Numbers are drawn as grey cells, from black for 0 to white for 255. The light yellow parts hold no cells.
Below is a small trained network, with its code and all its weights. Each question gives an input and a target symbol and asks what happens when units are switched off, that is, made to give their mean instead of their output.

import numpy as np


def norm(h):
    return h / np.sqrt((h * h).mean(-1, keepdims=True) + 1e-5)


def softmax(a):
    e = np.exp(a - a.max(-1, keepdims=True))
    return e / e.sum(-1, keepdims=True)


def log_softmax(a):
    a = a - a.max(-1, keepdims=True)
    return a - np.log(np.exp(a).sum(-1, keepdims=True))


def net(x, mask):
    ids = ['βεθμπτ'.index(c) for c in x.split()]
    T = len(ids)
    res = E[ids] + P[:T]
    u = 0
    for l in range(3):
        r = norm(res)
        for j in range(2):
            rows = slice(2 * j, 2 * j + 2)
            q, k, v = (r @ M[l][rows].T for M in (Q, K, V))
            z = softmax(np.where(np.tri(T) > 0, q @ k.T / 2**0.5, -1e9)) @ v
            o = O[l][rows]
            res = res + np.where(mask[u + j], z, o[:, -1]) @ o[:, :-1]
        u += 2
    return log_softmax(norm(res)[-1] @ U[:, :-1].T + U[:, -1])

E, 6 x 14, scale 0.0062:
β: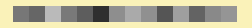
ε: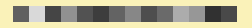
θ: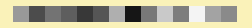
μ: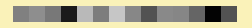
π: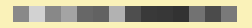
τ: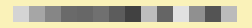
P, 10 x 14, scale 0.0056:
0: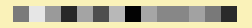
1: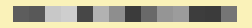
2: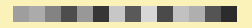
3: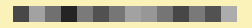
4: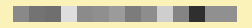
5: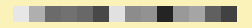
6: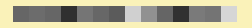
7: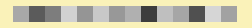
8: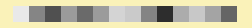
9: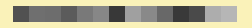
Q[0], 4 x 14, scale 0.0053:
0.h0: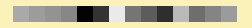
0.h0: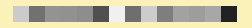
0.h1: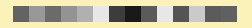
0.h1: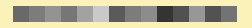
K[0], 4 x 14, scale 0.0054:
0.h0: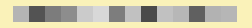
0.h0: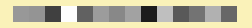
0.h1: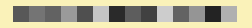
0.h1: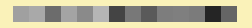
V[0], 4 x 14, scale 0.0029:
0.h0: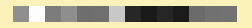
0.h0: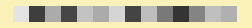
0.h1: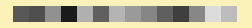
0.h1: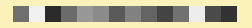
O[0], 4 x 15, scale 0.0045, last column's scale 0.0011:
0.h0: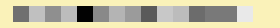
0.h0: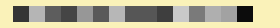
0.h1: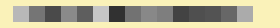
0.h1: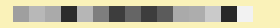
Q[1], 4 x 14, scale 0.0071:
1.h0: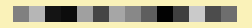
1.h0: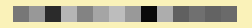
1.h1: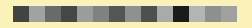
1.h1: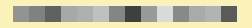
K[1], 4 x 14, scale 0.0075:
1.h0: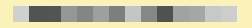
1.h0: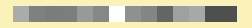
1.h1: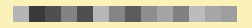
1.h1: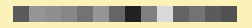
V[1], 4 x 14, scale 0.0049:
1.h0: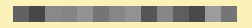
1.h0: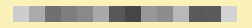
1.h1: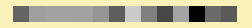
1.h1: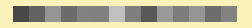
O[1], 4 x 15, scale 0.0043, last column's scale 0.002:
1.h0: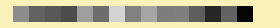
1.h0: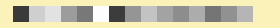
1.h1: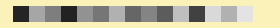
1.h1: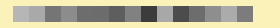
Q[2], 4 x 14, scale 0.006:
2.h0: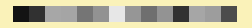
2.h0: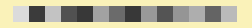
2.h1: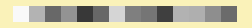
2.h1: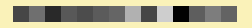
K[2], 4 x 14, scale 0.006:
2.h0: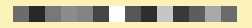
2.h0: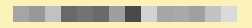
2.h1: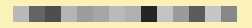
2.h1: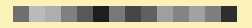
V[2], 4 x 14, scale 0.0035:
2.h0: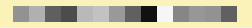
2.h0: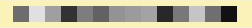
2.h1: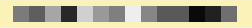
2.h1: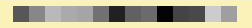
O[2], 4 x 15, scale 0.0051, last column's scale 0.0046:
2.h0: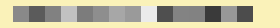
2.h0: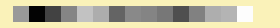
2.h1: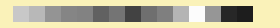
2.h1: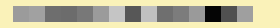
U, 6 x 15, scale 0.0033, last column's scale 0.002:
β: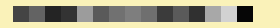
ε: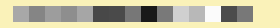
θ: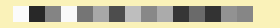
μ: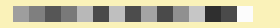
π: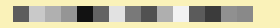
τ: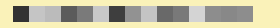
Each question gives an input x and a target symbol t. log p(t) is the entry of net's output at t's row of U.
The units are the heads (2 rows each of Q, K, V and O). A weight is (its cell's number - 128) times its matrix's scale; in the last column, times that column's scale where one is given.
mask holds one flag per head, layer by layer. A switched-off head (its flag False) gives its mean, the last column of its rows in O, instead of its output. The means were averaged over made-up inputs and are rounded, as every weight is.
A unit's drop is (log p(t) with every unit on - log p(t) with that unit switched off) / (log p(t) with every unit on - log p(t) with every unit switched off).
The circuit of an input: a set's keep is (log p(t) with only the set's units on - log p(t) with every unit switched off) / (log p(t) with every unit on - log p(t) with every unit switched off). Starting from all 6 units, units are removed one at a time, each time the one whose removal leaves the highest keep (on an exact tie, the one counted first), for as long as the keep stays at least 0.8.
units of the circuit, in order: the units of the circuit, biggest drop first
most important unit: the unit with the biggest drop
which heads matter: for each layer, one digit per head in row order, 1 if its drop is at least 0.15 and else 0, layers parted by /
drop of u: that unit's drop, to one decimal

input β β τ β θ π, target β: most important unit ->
2.h1
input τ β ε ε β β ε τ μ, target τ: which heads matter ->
10 / 10 / 00
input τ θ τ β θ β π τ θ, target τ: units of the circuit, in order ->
[1.h0; 0.h0]
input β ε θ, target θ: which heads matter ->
10 / 00 / 00
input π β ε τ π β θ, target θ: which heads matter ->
00 / 01 / 00
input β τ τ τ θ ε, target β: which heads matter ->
10 / 00 / 01
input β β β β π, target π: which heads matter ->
00 / 00 / 10
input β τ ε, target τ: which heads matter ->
00 / 10 / 00
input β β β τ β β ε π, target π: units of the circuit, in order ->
[2.h0; 0.h1]
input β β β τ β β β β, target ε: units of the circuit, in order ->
[2.h1; 0.h0; 2.h0]
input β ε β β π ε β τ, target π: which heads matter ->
10 / 00 / 10
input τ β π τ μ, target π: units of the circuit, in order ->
[2.h0; 0.h0]
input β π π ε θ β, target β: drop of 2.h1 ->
0.4
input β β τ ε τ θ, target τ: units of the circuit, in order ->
[1.h0]
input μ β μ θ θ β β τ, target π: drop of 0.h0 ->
0.1
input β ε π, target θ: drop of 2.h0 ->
0.1
